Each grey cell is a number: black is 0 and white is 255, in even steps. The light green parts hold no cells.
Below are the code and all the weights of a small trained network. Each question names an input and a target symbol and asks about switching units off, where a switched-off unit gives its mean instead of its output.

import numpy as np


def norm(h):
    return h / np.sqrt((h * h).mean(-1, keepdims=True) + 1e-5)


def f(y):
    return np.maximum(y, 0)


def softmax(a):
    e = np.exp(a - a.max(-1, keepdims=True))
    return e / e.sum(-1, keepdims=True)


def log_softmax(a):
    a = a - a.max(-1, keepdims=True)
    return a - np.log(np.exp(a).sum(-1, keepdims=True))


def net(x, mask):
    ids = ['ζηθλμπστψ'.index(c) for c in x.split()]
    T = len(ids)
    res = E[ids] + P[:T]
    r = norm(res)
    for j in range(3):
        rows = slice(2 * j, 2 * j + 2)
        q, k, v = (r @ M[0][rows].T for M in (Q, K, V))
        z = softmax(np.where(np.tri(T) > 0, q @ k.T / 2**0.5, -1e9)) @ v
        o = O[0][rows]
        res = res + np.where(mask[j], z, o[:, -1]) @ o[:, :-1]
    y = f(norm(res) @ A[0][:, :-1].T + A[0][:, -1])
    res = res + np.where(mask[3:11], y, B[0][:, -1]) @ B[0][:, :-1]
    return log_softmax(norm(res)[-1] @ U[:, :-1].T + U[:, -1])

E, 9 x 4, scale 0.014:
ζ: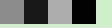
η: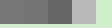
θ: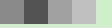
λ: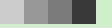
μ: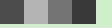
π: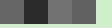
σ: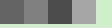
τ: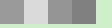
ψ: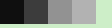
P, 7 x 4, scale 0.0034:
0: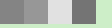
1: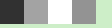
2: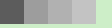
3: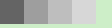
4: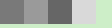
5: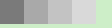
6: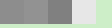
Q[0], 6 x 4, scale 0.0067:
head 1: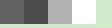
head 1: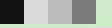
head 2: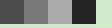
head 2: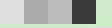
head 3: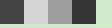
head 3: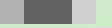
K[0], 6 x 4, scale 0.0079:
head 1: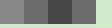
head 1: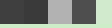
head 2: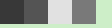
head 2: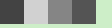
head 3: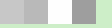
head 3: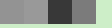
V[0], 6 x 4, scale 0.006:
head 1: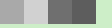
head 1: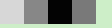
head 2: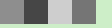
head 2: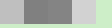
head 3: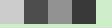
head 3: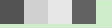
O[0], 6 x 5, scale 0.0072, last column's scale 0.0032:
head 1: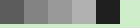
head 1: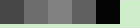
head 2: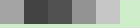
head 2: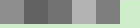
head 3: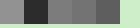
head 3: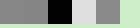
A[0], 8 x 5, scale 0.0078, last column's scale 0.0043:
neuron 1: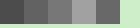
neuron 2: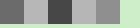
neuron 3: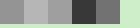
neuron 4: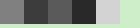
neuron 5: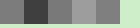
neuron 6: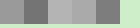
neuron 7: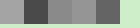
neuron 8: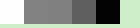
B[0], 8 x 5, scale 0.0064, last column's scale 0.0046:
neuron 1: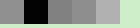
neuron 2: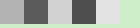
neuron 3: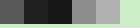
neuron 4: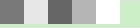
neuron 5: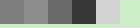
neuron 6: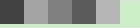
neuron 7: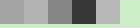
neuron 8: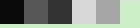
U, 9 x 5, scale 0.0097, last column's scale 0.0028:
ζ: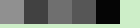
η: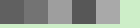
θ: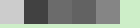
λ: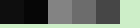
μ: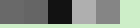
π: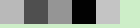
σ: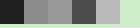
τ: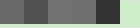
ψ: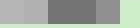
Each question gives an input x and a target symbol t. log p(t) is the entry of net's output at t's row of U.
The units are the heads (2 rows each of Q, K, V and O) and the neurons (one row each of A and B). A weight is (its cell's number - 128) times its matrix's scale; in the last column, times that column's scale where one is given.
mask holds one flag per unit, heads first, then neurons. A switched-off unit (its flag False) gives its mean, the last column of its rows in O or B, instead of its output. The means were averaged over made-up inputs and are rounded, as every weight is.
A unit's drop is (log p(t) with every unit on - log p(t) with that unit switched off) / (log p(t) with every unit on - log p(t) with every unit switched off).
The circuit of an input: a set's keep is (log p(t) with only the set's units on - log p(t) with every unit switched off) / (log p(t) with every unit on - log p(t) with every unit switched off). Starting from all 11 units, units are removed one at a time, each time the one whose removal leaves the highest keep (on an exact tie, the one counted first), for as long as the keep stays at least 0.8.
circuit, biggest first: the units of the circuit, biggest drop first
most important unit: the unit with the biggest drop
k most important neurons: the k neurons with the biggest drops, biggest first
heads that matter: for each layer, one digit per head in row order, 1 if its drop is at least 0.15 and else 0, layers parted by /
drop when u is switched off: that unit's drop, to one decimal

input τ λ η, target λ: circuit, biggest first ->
(head 1; neuron 4)
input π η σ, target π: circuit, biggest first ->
(neuron 2; neuron 4; head 3)
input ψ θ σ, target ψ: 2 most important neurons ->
(neuron 2; neuron 3)
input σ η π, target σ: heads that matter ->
001
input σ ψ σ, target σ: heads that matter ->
011
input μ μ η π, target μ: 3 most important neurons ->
(neuron 4; neuron 2; neuron 6)
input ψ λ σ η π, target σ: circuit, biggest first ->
(head 3; neuron 4; neuron 3)
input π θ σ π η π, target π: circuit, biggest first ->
(head 3; neuron 8)
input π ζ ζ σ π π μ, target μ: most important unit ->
neuron 3
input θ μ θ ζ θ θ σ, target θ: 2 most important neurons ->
(neuron 2; neuron 4)
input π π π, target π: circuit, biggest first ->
(head 3; neuron 8; head 1)
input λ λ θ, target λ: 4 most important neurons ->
(neuron 6; neuron 4; neuron 2; neuron 5)
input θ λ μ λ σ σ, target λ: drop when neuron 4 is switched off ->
0.4
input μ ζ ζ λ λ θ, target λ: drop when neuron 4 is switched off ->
0.3
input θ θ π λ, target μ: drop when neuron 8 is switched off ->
0.5
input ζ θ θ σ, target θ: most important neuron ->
(neuron 2)
